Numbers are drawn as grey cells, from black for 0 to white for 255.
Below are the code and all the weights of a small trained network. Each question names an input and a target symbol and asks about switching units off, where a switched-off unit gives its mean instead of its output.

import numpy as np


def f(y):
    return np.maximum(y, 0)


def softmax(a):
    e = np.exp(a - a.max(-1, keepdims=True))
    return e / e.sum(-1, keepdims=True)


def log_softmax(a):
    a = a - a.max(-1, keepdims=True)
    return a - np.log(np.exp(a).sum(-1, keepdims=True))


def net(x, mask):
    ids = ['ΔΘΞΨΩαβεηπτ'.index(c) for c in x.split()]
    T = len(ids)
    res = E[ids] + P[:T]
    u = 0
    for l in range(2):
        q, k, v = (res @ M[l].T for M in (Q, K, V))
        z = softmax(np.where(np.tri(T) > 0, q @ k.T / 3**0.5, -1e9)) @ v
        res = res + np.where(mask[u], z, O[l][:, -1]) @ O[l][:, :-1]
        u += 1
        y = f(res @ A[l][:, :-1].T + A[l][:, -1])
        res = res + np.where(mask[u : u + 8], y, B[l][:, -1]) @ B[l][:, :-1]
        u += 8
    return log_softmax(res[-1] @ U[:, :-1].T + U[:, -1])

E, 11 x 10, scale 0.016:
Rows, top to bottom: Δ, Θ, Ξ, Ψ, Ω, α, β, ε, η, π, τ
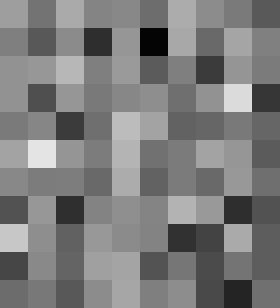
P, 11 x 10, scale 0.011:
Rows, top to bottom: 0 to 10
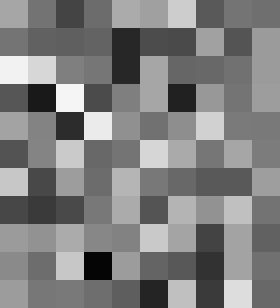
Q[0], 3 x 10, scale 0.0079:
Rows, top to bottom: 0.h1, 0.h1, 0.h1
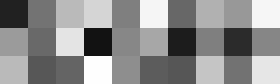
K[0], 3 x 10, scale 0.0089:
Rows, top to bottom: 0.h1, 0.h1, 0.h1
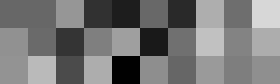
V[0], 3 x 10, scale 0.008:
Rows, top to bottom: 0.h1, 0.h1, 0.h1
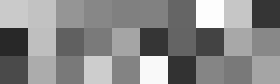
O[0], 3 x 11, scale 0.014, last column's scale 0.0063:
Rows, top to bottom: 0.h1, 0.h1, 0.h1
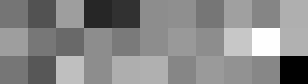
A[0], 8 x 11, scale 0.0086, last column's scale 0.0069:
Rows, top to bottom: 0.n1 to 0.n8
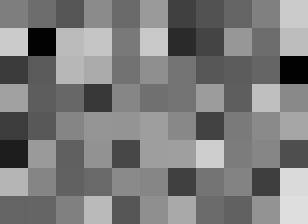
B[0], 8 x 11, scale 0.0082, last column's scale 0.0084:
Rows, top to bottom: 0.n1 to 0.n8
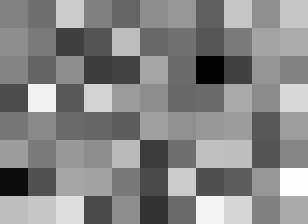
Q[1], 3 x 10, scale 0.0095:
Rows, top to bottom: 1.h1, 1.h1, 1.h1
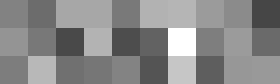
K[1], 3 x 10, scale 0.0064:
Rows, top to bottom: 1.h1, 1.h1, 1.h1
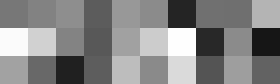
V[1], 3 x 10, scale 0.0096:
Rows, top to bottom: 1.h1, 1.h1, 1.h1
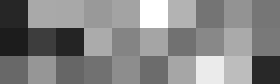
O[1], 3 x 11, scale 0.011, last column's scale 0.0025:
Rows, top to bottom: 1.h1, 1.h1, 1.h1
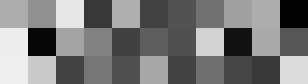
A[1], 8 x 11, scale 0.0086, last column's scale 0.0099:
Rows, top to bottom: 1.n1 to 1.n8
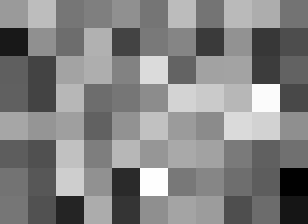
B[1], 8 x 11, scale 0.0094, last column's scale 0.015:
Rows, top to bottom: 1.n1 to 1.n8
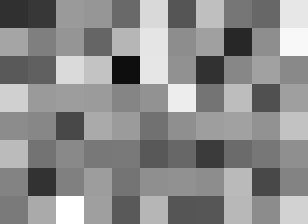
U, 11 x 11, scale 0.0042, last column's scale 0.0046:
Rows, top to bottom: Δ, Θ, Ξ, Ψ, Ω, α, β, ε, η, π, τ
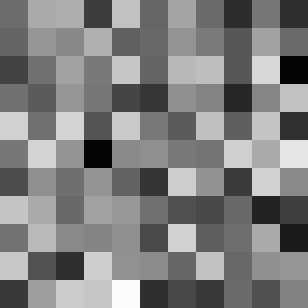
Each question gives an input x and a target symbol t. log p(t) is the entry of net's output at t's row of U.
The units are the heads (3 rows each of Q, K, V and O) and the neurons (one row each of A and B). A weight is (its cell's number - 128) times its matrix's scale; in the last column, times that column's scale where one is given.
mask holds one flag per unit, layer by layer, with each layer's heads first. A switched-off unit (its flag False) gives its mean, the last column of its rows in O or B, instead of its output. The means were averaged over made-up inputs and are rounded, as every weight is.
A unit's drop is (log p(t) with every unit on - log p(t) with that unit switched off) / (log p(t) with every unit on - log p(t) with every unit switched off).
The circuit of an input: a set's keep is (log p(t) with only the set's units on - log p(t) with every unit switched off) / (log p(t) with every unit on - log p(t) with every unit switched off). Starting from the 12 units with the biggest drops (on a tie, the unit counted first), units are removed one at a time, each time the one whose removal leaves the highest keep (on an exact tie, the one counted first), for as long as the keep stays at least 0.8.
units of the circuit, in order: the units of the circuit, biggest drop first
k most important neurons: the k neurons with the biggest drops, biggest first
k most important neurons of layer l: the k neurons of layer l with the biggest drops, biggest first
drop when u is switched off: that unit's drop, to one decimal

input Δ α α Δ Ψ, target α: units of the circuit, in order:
[0.h1]
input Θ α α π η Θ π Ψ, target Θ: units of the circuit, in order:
[1.h1; 0.h1; 1.n3]
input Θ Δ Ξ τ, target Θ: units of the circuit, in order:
[0.h1; 1.h1; 1.n8]
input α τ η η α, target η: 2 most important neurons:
[1.n4; 0.n2]
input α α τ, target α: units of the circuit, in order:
[0.h1; 1.h1]
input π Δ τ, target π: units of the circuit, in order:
[0.h1; 1.n8]
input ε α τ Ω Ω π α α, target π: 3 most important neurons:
[1.n8; 0.n7; 0.n8]
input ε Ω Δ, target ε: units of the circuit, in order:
[1.h1; 0.n8; 0.n6]
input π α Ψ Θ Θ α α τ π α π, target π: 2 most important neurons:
[0.n7; 1.n8]
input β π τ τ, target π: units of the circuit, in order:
[0.h1; 0.n7; 1.h1]
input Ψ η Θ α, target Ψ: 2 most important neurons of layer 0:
[0.n7; 0.n8]
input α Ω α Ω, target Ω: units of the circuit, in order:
[1.h1; 0.h1]
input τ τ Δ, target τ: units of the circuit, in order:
[0.h1; 1.h1; 0.n8]
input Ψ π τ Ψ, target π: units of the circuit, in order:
[0.h1; 0.n2; 1.h1]
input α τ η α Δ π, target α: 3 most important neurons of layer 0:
[0.n7; 0.n8; 0.n5]
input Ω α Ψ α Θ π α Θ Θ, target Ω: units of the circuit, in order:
[1.h1]
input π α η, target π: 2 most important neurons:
[1.n8; 1.n1]
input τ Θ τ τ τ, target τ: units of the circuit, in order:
[0.h1; 1.h1; 1.n2]
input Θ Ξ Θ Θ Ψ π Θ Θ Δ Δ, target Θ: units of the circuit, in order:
[0.h1; 1.n8; 1.h1]
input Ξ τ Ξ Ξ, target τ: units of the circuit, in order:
[0.h1]
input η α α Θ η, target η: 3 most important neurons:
[1.n4; 0.n7; 0.n2]
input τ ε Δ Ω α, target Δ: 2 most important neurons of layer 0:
[0.n8; 0.n4]
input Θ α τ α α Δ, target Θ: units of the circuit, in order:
[0.h1; 1.h1; 1.n8]
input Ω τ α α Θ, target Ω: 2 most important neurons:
[0.n7; 0.n5]
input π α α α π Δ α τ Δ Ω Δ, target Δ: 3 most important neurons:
[1.n2; 0.n8; 0.n4]
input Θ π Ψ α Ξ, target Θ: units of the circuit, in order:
[1.h1; 0.h1; 1.n3]
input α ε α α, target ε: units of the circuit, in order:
[1.h1; 0.n6; 0.n8]
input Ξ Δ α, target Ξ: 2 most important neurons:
[1.n2; 1.n1]
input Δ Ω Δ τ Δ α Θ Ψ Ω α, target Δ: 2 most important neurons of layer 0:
[0.n7; 0.n4]
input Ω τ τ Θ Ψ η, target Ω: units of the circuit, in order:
[1.h1]
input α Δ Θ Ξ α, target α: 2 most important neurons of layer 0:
[0.n4; 0.n2]
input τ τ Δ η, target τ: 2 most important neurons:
[0.n1; 0.n7]
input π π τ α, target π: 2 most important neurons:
[0.n7; 1.n8]
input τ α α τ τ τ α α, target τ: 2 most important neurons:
[0.n8; 1.n2]
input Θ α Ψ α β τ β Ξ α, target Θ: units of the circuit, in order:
[0.h1; 1.h1; 1.n8]
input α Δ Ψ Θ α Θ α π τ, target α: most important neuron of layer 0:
[0.n8]
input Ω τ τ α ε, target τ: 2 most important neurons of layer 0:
[0.n4; 0.n6]
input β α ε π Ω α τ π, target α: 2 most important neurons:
[0.n7; 0.n5]
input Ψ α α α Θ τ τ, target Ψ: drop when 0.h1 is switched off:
0.2
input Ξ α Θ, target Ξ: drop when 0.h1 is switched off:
0.1
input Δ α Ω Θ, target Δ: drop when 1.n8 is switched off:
0.1
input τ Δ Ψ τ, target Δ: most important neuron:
[1.n2]
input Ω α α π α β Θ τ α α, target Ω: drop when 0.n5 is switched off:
0.2
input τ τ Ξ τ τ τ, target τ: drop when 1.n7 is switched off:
0.0
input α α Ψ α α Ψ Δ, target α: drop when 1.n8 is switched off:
-0.1
